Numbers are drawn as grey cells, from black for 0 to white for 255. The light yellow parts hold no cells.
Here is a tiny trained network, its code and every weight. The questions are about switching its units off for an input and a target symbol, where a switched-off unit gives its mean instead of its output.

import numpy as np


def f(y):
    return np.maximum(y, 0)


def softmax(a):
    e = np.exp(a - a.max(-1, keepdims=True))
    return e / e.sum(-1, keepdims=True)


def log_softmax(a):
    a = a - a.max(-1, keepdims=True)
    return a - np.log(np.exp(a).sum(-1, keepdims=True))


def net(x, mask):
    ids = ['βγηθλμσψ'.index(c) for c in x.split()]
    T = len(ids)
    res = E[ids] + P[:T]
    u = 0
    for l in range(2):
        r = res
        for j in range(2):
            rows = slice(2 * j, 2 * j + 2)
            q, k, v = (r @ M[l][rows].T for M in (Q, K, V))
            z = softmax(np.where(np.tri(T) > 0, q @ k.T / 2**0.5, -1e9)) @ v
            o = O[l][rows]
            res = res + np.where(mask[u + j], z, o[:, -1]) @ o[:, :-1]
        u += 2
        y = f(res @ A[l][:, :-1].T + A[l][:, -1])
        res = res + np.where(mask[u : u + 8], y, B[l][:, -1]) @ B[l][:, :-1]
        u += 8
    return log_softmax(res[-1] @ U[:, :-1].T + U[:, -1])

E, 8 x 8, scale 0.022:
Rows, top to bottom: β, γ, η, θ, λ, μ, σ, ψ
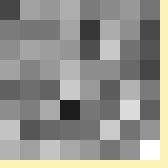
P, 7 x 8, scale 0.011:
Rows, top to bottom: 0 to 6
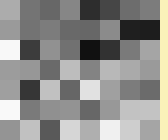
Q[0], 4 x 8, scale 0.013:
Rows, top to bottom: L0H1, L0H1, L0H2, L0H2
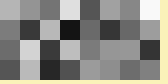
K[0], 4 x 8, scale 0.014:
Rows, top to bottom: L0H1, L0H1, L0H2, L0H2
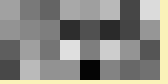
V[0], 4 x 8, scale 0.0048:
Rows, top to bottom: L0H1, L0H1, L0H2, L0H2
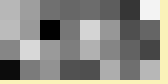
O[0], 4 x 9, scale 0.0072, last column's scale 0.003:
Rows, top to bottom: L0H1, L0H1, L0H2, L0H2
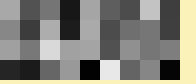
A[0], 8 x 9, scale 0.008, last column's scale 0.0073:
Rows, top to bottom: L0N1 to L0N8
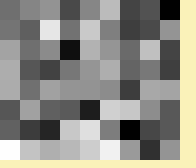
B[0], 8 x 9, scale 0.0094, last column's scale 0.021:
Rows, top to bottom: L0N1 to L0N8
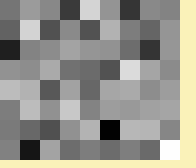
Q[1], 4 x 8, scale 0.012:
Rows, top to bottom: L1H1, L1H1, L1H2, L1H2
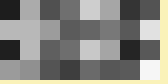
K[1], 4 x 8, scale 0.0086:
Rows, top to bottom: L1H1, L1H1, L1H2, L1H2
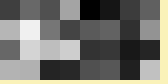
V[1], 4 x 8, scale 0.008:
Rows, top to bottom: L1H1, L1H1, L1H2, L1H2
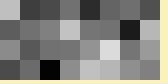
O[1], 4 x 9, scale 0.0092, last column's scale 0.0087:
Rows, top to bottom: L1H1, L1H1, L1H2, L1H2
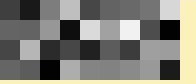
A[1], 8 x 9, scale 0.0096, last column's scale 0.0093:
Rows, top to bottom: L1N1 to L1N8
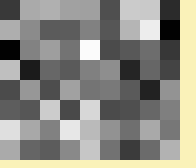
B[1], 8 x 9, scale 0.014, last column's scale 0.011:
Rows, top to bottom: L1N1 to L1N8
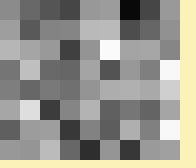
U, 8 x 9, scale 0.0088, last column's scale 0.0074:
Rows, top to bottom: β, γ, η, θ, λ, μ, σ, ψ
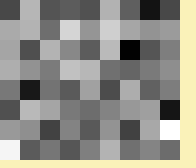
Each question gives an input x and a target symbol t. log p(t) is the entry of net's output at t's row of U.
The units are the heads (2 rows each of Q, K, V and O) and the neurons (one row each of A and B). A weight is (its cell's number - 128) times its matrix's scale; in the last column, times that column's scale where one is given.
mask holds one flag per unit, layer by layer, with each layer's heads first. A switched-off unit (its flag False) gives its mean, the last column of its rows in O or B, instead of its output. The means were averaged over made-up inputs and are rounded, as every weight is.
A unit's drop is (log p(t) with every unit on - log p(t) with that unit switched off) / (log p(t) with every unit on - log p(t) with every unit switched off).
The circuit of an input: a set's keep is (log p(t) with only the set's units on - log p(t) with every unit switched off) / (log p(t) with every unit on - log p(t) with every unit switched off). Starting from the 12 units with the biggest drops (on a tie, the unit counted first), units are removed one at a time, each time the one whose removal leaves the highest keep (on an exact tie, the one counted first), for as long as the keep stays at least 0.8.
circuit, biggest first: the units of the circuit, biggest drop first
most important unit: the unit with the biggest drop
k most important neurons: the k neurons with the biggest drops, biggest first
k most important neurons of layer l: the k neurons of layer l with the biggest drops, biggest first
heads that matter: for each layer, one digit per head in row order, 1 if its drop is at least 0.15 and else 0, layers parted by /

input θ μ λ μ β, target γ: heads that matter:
00 / 10
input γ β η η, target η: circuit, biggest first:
(L0N8 L1N7)
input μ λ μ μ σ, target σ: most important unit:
L1H2
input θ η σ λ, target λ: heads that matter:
00 / 01
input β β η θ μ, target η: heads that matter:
10 / 10
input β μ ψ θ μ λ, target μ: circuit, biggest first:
(L1N7 L1H1)
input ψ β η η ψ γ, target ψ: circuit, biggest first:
(L1H1 L0H1)
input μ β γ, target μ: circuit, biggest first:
(L1N7 L0N8 L1H1 L1H2)
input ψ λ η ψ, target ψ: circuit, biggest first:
(L1H1 L1N1)
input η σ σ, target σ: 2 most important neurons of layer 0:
(L0N8 L0N5)
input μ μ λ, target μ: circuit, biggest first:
(L1N7 L0N8)
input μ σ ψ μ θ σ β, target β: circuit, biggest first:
(L1N1 L0H1)
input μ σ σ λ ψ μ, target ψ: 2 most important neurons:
(L0N5 L0N3)
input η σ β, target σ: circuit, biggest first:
(L1H2 L1N7)
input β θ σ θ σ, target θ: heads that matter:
11 / 01
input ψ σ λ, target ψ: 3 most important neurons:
(L0N8 L0N3 L1N2)
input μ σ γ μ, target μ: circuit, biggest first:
(L1H1 L1N7 L0N6 L0H1)
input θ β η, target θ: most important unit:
L0H2
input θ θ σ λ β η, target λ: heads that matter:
00 / 01
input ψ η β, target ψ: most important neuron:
(L0N8)
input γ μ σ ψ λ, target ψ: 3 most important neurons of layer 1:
(L1N3 L1N8 L1N1)
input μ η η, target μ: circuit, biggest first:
(L1N7 L0N8 L1H1 L1H2)
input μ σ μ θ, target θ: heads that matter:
01 / 01
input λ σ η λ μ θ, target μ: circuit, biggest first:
(L1N7 L1H1)
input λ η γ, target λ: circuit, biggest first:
(L1H2 L1H1)
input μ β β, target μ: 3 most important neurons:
(L1N7 L0N8 L0N3)
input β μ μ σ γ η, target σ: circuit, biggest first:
(L1H2)
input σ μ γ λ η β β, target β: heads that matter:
00 / 10
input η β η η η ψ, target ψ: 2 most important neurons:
(L1N2 L1N1)
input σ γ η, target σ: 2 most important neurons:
(L0N8 L1N7)
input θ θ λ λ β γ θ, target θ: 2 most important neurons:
(L0N8 L1N6)
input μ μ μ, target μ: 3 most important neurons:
(L0N8 L1N7 L0N6)
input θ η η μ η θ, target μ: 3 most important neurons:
(L1N7 L1N4 L1N8)
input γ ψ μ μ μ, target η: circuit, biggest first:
(L1H1)
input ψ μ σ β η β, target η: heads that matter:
00 / 00
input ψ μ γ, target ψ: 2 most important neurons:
(L0N8 L0N3)
